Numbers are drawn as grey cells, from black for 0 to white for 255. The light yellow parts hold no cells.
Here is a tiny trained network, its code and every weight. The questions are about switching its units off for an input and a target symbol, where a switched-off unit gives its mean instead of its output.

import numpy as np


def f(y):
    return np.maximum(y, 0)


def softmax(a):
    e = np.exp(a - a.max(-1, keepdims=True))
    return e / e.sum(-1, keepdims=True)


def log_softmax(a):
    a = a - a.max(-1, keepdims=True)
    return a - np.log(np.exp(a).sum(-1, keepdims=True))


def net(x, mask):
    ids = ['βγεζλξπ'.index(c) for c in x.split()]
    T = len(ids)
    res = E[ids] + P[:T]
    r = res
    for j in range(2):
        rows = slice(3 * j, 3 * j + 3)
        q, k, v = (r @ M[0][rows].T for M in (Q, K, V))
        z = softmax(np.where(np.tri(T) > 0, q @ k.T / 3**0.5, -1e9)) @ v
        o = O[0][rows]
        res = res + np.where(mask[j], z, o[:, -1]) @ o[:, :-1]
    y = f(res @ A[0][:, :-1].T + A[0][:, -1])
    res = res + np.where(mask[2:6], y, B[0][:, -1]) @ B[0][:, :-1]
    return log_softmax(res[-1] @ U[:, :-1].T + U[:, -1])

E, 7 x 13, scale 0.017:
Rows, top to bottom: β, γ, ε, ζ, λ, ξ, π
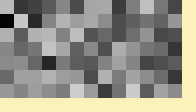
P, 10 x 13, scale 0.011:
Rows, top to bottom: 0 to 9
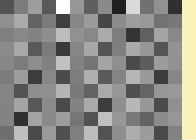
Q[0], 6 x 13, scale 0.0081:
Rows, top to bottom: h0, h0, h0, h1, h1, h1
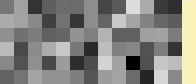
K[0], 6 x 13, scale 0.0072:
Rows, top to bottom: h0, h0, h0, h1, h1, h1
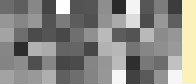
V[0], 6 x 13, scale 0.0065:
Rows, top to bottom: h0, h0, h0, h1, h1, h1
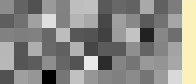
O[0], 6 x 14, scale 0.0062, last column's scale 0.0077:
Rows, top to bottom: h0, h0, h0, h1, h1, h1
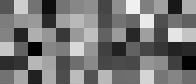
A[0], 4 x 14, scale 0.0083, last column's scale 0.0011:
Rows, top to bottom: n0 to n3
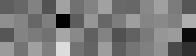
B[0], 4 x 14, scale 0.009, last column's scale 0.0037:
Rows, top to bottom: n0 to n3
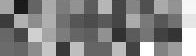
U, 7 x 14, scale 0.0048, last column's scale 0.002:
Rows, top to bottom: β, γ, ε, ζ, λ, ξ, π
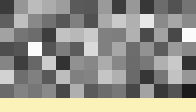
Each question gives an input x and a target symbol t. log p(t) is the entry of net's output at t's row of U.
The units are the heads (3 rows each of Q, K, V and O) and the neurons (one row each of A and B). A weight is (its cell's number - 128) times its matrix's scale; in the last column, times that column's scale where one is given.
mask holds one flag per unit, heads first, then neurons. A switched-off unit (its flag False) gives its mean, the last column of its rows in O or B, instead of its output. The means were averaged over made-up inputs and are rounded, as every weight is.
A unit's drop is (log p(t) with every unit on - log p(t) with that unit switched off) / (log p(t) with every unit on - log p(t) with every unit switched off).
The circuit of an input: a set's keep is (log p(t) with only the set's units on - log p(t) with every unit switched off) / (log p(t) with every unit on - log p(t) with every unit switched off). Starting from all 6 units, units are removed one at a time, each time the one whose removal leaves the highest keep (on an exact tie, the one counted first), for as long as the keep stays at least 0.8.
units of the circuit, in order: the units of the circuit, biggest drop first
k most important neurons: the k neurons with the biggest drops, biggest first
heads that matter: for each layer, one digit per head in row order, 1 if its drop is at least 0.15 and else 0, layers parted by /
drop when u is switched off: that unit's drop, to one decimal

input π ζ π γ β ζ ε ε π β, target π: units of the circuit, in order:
[h1 h0]
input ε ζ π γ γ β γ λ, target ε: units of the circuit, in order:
[h1]
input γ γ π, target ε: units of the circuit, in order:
[h0 h1 n3]
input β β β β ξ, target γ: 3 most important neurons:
[n3 n2 n0]
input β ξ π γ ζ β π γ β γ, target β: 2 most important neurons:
[n3 n1]
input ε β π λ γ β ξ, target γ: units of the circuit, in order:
[n3 h0]
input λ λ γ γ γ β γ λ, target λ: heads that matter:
10
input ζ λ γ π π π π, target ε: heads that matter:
11
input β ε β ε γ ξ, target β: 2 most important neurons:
[n3 n1]
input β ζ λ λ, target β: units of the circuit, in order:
[n1 h0]
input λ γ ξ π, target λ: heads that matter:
10
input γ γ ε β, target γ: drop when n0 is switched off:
0.1
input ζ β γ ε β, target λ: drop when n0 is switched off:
0.4
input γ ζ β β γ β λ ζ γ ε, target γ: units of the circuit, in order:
[h1]
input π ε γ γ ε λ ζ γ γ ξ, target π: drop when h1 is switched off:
1.0
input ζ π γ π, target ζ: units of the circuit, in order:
[h0 h1]
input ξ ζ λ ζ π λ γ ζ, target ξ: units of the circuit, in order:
[h1 h0]
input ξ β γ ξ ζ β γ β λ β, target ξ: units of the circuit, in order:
[h1 h0]
